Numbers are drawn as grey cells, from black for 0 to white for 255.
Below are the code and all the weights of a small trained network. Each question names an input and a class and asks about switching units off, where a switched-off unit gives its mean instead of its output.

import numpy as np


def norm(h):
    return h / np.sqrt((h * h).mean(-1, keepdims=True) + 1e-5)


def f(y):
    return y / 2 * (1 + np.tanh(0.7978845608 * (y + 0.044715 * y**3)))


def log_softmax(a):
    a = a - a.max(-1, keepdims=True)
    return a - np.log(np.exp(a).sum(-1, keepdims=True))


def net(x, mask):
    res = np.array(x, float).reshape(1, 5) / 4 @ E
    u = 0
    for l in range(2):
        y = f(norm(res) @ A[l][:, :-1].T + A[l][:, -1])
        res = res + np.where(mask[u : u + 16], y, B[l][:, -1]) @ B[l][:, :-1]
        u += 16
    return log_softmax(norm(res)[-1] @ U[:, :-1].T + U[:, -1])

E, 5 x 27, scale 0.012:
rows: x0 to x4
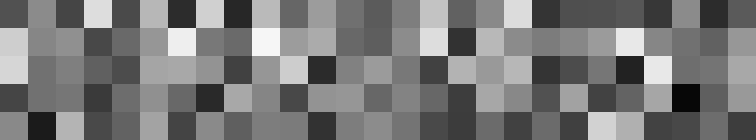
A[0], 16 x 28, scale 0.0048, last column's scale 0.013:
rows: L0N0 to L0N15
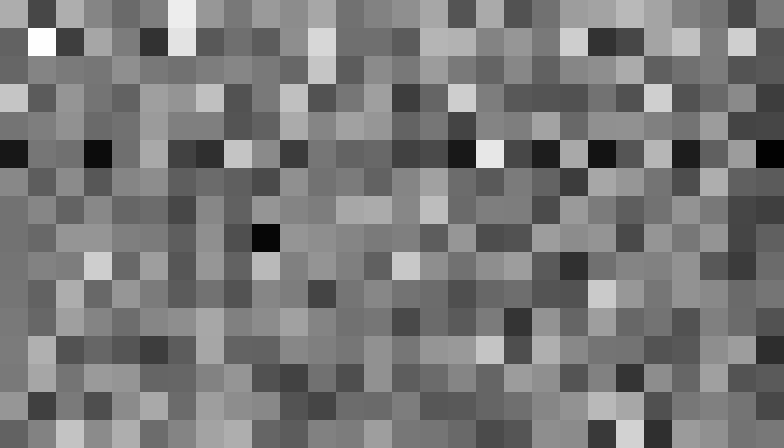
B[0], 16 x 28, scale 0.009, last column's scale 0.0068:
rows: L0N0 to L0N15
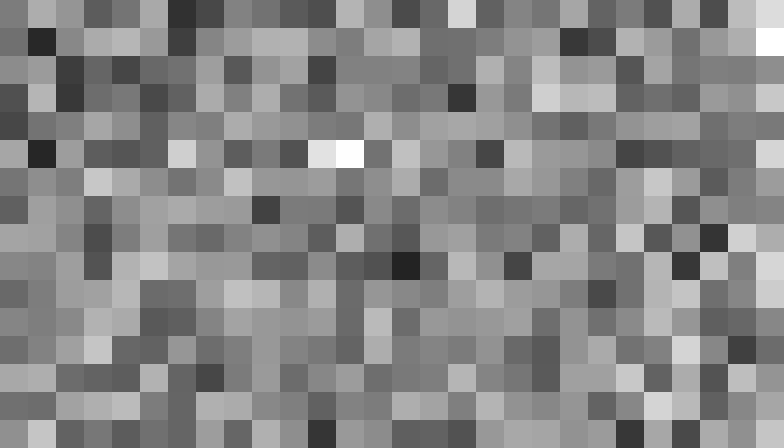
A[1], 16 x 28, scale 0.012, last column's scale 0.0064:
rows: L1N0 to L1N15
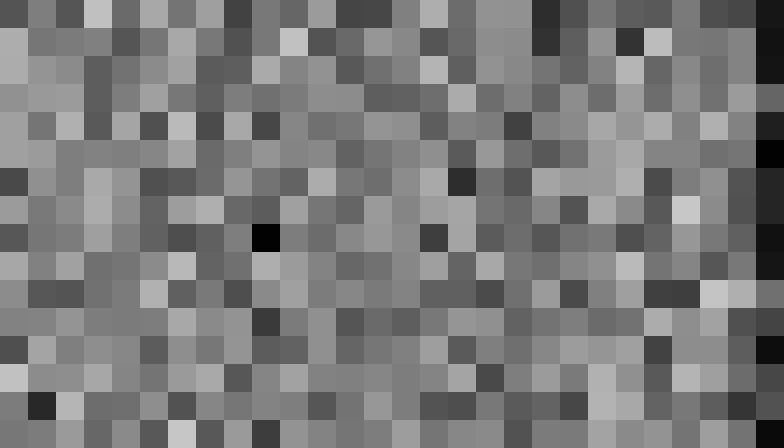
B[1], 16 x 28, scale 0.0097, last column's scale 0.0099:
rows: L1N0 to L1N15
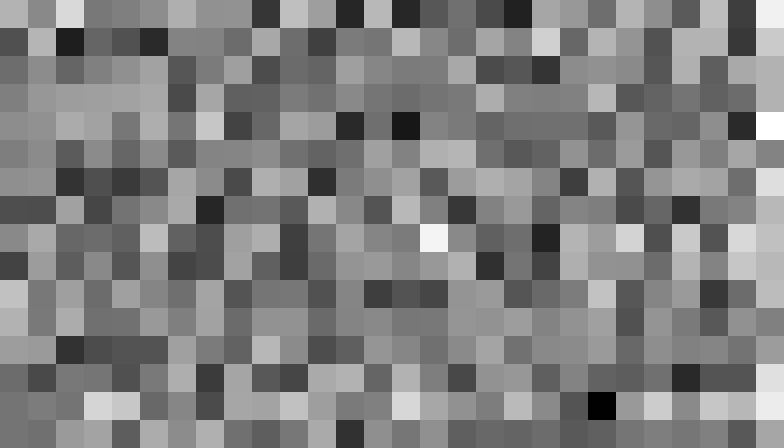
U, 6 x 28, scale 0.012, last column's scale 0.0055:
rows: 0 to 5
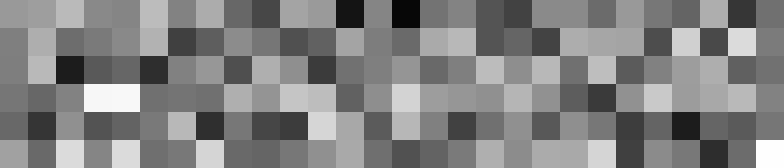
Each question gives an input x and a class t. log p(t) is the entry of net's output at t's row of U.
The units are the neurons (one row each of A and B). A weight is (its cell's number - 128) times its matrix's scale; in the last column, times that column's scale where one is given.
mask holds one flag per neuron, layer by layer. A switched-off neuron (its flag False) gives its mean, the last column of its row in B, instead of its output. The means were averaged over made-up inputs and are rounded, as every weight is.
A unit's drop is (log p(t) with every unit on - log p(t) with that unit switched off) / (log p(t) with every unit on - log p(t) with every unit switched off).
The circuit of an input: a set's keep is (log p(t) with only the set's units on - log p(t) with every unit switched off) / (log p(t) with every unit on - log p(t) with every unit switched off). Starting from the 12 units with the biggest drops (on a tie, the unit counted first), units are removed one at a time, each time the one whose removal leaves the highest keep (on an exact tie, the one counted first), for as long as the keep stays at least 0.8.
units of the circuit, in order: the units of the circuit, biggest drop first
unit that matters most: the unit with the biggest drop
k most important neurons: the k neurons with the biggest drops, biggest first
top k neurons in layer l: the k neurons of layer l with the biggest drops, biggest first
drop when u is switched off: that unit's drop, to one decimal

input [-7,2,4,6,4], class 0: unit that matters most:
L1N4
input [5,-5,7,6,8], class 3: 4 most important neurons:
[L1N14; L0N15; L1N6; L0N10]
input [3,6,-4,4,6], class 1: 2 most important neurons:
[L1N9; L1N2]
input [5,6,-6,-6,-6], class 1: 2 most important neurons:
[L1N2; L1N14]
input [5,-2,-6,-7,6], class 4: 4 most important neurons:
[L1N7; L1N13; L0N3; L0N1]
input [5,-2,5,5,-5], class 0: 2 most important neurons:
[L1N0; L1N14]
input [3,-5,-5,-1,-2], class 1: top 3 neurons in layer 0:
[L0N3; L0N13; L0N8]
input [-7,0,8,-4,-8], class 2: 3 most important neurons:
[L1N1; L1N14; L1N0]
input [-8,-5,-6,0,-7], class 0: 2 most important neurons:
[L1N4; L1N14]
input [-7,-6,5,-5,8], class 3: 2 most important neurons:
[L1N14; L0N9]
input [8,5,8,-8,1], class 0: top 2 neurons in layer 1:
[L1N0; L1N6]
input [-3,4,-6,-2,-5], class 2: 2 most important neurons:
[L1N6; L1N14]
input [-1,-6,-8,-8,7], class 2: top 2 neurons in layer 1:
[L1N6; L1N12]
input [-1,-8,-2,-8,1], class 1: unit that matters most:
L1N8
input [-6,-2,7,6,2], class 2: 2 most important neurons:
[L1N1; L1N0]
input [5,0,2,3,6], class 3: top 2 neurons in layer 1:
[L1N14; L1N4]
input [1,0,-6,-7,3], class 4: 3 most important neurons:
[L1N13; L1N7; L0N3]
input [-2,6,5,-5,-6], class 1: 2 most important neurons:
[L1N14; L0N10]
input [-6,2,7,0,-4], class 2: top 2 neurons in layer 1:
[L1N1; L1N0]
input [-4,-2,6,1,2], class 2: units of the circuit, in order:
[L1N1]
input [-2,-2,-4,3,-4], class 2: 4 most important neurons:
[L1N6; L1N14; L0N10; L1N10]
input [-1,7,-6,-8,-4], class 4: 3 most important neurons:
[L1N13; L1N7; L0N8]
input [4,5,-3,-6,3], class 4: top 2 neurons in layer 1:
[L1N13; L1N7]
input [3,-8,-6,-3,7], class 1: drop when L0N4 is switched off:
0.0
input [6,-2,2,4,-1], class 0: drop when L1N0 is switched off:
0.5
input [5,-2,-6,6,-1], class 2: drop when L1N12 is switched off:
0.1
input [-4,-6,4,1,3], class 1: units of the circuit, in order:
[L1N8]
